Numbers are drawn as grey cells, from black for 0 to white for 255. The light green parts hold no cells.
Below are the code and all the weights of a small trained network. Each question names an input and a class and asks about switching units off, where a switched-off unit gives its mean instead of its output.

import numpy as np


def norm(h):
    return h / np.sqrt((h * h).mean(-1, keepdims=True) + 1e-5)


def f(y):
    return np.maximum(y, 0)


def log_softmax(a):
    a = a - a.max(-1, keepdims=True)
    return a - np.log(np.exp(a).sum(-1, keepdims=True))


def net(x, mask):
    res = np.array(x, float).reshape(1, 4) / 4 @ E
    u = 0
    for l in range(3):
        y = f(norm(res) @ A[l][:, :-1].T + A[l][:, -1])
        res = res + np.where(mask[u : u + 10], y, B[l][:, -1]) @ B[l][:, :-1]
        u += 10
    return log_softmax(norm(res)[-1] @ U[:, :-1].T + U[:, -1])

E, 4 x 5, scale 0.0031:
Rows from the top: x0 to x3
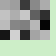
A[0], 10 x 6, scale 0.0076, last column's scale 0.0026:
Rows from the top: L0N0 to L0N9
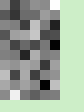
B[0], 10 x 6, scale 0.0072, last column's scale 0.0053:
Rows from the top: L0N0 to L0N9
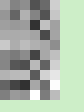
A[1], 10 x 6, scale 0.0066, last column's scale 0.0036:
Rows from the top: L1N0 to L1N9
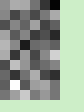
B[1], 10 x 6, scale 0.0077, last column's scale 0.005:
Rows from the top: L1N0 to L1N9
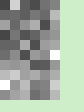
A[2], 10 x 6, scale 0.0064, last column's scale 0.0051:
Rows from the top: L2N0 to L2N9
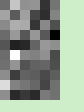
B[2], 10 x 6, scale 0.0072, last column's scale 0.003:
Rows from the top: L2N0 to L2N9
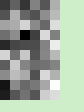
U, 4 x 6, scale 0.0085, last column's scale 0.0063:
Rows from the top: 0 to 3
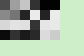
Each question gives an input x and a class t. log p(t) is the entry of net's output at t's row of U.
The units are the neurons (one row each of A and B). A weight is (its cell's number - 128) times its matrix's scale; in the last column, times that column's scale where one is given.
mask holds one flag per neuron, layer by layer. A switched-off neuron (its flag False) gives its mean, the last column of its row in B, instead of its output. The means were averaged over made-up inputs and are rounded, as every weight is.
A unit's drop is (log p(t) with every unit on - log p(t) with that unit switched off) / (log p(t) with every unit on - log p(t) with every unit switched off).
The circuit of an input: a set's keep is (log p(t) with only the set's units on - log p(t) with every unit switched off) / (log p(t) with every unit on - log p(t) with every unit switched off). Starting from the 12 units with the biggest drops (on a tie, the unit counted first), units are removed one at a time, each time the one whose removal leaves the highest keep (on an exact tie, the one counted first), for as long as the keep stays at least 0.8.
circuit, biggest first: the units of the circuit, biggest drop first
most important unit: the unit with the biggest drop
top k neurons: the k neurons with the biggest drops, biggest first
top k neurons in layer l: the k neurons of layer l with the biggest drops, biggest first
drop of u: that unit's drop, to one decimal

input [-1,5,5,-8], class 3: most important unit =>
L0N9
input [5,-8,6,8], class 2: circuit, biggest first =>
L0N8, L1N8
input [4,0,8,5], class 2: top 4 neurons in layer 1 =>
L1N8, L1N4, L1N5, L1N1
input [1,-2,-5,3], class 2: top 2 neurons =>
L0N8, L0N6
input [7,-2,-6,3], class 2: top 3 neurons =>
L0N8, L1N8, L0N6
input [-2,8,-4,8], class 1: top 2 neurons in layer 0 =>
L0N9, L0N7
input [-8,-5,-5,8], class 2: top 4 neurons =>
L0N8, L0N6, L1N6, L1N8
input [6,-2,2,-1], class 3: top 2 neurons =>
L0N7, L1N8
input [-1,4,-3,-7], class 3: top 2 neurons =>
L0N8, L0N9
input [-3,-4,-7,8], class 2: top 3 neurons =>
L0N8, L1N8, L0N6
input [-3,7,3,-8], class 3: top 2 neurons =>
L0N9, L0N7
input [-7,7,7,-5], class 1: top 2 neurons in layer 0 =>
L0N8, L0N6
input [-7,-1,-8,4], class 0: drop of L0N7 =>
0.6
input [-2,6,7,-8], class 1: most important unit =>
L0N6
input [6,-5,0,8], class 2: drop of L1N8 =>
0.1
